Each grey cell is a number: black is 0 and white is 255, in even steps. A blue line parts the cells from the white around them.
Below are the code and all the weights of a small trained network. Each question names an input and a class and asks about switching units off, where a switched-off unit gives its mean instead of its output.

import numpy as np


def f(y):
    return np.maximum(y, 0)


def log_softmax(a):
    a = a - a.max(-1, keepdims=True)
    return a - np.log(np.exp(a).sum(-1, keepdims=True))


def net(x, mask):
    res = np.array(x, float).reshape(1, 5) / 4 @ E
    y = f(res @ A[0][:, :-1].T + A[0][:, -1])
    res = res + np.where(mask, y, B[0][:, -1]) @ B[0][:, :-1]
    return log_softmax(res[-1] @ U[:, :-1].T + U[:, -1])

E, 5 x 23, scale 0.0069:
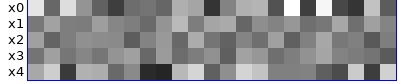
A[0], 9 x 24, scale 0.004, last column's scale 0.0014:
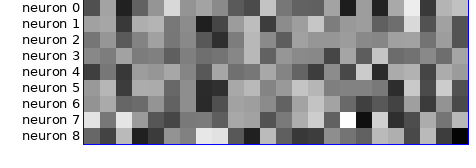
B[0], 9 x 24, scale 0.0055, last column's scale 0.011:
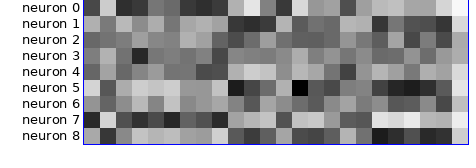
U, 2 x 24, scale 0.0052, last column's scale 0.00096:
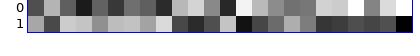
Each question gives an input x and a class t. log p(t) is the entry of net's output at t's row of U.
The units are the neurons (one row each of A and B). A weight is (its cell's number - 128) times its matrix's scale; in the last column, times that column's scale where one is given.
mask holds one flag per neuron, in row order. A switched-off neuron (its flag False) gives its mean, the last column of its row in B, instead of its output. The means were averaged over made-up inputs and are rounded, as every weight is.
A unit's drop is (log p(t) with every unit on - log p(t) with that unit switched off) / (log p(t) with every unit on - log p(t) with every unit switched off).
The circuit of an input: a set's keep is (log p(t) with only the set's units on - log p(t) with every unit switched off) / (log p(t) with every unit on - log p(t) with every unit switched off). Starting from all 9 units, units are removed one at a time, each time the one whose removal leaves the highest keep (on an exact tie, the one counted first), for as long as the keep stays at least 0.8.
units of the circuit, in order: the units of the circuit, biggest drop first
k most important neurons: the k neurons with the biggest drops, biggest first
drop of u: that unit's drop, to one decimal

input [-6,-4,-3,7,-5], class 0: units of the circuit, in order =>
(neuron 0)
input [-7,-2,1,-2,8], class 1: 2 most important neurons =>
(neuron 5; neuron 1)
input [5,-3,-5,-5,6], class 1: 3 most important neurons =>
(neuron 5; neuron 0; neuron 1)
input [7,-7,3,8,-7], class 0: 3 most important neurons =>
(neuron 7; neuron 5; neuron 1)
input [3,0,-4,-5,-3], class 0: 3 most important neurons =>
(neuron 5; neuron 1; neuron 7)
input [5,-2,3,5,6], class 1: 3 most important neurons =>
(neuron 5; neuron 0; neuron 1)
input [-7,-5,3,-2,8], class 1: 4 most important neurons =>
(neuron 5; neuron 1; neuron 7; neuron 6)
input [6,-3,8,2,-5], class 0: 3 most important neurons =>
(neuron 7; neuron 5; neuron 1)
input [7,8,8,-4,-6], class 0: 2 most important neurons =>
(neuron 7; neuron 5)
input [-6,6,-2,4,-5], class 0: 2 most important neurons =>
(neuron 0; neuron 5)
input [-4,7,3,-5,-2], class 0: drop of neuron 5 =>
0.1
